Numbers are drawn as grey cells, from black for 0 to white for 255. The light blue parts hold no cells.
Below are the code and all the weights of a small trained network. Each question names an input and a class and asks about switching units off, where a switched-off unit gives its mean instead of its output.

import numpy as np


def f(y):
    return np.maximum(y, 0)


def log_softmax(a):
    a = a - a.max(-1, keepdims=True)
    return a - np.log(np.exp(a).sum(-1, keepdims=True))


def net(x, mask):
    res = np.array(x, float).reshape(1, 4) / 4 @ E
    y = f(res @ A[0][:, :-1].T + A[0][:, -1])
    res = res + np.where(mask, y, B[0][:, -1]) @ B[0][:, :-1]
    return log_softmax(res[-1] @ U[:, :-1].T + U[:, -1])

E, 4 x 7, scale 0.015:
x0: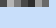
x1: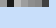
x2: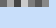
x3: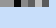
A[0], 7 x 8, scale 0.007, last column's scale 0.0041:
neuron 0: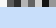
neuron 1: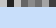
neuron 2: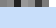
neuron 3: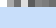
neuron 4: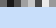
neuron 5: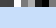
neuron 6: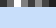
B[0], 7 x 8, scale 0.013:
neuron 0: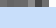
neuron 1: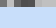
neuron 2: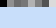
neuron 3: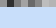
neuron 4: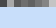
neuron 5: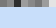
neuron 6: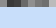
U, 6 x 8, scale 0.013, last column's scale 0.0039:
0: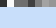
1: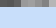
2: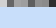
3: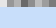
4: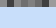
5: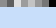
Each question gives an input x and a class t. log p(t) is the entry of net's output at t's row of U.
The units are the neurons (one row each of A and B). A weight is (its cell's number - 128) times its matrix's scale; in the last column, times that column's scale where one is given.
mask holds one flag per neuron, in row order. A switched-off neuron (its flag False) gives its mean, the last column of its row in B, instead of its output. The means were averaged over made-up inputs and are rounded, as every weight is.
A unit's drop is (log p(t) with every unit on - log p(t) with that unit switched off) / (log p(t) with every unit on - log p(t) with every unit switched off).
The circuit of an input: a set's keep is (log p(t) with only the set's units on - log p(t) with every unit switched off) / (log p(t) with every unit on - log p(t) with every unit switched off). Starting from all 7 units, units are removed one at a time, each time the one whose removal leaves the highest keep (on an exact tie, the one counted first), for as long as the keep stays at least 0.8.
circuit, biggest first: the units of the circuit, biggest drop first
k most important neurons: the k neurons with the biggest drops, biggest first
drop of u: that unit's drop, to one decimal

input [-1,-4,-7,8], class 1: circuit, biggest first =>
(neuron 1)
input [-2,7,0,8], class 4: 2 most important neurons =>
(neuron 0; neuron 5)
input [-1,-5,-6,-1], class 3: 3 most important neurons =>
(neuron 2; neuron 4; neuron 5)
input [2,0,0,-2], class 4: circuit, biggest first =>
(neuron 1; neuron 2)
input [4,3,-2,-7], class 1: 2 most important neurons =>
(neuron 6; neuron 5)
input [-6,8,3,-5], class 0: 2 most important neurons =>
(neuron 1; neuron 4)
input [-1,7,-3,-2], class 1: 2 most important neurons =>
(neuron 6; neuron 5)
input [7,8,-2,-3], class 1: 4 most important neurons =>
(neuron 5; neuron 6; neuron 1; neuron 0)
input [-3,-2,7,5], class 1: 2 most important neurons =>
(neuron 3; neuron 1)
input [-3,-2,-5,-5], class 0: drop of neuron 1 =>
0.1
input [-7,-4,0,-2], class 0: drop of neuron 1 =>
0.0
